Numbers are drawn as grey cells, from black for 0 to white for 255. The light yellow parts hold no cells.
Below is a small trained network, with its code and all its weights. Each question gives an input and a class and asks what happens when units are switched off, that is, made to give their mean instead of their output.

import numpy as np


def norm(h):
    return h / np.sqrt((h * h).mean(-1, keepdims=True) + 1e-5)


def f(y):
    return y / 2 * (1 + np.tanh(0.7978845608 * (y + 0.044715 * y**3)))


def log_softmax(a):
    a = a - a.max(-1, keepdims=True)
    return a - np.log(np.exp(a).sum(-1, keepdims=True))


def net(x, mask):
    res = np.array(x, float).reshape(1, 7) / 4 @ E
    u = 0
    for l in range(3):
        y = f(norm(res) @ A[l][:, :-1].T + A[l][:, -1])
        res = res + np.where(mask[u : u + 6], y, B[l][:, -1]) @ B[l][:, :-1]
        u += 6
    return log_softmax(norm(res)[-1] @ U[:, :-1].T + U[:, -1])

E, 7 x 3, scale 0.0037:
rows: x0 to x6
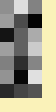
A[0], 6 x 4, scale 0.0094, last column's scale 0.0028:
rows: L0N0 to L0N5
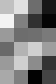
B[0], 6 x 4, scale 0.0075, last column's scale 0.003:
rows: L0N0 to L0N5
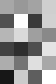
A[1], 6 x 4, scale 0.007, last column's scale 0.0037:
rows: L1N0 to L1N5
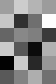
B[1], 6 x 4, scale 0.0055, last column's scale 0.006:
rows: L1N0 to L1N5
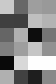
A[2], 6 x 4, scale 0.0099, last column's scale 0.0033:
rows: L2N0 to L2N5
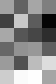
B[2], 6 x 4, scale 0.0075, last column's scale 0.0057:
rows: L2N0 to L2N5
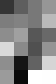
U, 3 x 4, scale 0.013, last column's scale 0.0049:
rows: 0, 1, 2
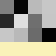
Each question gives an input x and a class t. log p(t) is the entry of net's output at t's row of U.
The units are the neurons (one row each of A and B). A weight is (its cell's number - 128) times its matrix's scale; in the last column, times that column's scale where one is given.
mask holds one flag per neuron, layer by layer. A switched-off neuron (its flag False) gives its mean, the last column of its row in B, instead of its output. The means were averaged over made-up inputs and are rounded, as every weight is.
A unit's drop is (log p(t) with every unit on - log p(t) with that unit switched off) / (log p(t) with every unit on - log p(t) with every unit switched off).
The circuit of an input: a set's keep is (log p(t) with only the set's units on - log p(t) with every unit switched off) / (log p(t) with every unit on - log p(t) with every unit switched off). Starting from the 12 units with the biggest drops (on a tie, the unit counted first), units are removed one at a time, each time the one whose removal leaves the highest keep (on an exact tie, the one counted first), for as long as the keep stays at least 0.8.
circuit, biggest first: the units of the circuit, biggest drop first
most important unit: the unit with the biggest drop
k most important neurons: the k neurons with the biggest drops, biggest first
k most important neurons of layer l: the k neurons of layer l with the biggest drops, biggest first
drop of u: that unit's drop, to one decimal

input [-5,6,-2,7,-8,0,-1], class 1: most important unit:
L0N1
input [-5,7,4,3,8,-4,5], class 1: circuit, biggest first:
L2N5, L2N4
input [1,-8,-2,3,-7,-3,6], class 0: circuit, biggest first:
L0N5, L0N1
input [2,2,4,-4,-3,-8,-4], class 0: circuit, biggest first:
L2N5, L0N4, L0N0
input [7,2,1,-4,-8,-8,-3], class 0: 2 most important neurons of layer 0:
L0N4, L0N0
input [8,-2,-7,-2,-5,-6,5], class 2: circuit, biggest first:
L0N0, L1N1, L2N5
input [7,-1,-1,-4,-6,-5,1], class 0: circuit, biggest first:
L2N5, L0N4
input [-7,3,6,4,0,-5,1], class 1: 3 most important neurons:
L2N5, L0N4, L0N3
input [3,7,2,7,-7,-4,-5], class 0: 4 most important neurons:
L2N5, L0N4, L0N0, L1N0
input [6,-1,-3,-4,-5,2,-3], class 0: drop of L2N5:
0.1
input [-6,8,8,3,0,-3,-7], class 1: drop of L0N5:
0.2
